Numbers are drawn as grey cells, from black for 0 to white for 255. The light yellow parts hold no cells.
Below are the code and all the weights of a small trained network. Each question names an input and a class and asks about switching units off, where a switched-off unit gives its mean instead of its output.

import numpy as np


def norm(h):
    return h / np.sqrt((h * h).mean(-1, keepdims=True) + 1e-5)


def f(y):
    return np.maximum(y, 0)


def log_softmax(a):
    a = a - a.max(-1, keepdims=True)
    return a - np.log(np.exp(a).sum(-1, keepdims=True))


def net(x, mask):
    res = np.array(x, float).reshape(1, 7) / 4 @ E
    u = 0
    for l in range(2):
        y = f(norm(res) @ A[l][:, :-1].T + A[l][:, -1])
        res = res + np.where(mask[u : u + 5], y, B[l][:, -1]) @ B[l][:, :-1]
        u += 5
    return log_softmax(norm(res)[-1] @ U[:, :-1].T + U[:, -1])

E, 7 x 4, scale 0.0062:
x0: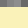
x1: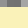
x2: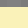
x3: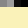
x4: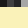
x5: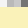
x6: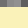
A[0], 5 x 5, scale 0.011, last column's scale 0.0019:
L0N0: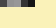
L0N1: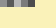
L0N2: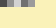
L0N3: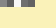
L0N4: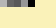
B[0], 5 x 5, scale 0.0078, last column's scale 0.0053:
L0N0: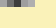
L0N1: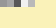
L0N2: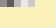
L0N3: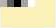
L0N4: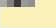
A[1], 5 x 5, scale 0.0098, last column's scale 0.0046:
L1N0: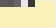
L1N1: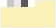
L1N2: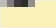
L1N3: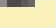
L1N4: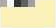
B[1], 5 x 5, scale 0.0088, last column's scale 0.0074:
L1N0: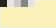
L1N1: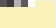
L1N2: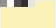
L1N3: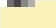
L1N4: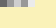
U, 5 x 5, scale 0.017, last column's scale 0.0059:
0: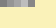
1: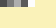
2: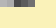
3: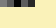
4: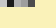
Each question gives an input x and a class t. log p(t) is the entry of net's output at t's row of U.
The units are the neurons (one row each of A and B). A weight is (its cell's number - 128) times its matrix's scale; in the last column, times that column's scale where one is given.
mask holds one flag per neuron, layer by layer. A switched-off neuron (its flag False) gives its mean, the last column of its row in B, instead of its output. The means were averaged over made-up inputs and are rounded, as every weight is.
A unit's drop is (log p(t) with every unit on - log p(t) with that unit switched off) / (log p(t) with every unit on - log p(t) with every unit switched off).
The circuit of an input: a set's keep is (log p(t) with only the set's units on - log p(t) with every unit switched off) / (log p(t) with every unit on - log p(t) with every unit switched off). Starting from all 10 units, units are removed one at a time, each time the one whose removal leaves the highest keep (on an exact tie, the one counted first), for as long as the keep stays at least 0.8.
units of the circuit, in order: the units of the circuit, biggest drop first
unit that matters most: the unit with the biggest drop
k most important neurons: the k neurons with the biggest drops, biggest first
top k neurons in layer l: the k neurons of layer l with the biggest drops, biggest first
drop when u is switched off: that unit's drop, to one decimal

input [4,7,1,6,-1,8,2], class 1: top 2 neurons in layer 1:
L1N1, L1N4
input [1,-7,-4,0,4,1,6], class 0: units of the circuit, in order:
L0N2, L1N1
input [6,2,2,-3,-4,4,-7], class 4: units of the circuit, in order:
L1N1, L1N0
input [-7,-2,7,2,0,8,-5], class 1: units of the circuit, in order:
L1N1, L0N3
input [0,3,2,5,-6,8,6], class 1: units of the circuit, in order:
L1N1
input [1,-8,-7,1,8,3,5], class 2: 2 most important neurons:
L0N0, L1N1
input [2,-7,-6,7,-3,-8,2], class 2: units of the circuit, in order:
L1N2, L1N1
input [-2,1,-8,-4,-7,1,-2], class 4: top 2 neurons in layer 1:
L1N2, L1N1
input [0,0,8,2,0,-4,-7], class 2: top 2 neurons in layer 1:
L1N1, L1N3
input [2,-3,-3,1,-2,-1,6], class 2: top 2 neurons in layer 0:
L0N0, L0N1
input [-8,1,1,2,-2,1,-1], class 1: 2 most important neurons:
L0N3, L1N4
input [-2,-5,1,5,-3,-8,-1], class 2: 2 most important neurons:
L1N2, L1N1
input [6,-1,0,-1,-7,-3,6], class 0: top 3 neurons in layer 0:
L0N2, L0N3, L0N1
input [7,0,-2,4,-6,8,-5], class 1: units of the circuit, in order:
L1N1
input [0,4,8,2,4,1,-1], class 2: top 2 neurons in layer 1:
L1N3, L1N1
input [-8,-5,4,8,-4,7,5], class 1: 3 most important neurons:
L1N1, L0N3, L1N4
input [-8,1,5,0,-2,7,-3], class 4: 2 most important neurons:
L1N0, L1N1
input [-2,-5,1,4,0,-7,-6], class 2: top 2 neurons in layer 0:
L0N2, L0N0
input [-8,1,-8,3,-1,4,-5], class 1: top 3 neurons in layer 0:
L0N3, L0N0, L0N1
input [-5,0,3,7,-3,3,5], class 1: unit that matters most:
L0N3
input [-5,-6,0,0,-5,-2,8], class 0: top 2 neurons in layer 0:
L0N2, L0N3
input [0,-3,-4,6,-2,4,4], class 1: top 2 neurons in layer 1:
L1N1, L1N4
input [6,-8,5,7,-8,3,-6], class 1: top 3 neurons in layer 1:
L1N1, L1N4, L1N3
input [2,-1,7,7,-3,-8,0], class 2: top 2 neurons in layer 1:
L1N2, L1N1
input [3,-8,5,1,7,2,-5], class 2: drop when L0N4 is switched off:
-0.1
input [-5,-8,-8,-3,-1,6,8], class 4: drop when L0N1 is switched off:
-0.1
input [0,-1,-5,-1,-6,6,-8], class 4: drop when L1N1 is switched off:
0.4
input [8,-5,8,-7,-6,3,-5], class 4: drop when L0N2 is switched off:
-0.1
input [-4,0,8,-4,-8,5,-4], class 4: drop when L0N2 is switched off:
0.0
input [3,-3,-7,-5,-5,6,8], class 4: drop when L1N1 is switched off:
0.1
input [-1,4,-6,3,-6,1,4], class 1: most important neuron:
L1N1
